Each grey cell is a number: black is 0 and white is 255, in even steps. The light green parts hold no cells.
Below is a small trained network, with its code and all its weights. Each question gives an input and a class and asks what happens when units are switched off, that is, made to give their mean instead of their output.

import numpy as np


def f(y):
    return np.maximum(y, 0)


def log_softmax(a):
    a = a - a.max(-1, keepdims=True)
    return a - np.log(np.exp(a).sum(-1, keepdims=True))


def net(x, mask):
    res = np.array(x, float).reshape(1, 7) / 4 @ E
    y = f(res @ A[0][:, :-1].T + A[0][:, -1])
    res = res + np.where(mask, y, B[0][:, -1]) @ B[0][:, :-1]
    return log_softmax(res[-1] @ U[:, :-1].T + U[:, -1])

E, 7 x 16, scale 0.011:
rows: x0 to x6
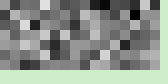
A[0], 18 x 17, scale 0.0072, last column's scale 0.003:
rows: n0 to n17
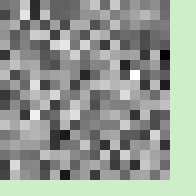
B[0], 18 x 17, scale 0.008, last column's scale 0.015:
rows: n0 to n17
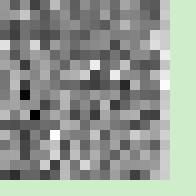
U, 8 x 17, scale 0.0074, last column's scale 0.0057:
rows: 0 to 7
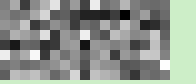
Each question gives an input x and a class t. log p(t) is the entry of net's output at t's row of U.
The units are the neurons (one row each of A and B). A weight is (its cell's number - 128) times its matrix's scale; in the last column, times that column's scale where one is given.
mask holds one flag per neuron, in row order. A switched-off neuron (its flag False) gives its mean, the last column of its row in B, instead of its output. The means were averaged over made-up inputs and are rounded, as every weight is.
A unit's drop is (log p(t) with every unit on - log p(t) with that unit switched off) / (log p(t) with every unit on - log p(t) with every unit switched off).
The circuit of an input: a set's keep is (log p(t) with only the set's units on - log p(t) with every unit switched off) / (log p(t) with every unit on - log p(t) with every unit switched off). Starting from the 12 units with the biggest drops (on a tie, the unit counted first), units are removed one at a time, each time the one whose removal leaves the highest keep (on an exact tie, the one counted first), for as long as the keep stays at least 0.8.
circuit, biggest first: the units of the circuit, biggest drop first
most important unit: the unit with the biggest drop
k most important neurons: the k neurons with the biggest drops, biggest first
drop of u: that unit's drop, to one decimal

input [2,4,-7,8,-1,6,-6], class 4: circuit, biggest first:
[n3]
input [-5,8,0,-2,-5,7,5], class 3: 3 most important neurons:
[n16 n4 n13]
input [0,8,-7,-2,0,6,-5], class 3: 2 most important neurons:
[n16 n0]
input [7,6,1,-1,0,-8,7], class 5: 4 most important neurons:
[n4 n8 n5 n7]
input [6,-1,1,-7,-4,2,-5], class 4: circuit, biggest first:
[n17 n8]
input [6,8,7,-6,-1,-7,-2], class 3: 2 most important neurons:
[n16 n11]
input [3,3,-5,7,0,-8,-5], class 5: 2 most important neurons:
[n4 n17]
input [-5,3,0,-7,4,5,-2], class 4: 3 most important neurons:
[n17 n2 n4]
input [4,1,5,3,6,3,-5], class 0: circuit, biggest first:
[n13 n14]
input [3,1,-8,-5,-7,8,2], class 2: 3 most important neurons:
[n11 n4 n10]
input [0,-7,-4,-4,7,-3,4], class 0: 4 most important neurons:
[n6 n16 n14 n13]
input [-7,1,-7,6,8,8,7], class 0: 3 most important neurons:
[n13 n6 n4]
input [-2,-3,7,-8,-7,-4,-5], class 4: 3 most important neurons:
[n17 n11 n13]
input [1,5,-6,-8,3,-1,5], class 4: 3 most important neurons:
[n17 n2 n7]
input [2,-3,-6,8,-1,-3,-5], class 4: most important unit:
n12
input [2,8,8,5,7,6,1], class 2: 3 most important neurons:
[n1 n0 n7]
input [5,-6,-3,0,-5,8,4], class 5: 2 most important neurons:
[n10 n15]
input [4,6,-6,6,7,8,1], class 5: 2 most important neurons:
[n10 n13]
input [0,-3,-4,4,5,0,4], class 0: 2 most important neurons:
[n6 n17]
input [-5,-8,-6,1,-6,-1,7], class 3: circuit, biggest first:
[n7]
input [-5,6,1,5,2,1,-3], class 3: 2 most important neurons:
[n16 n17]
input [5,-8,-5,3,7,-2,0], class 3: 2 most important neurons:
[n7 n15]
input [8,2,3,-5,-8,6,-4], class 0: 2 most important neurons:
[n15 n8]
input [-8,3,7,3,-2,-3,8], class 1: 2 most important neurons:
[n8 n5]
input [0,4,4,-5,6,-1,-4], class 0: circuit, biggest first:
[n14 n13]
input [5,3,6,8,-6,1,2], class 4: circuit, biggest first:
[n3 n8]
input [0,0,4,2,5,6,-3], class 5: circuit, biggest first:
[n13]
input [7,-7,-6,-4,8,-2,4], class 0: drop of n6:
0.2
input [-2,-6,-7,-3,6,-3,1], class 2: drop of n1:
-0.1
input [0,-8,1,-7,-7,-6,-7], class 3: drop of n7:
1.1
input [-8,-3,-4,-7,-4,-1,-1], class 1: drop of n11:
0.0
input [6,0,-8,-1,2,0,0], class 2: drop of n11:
0.6
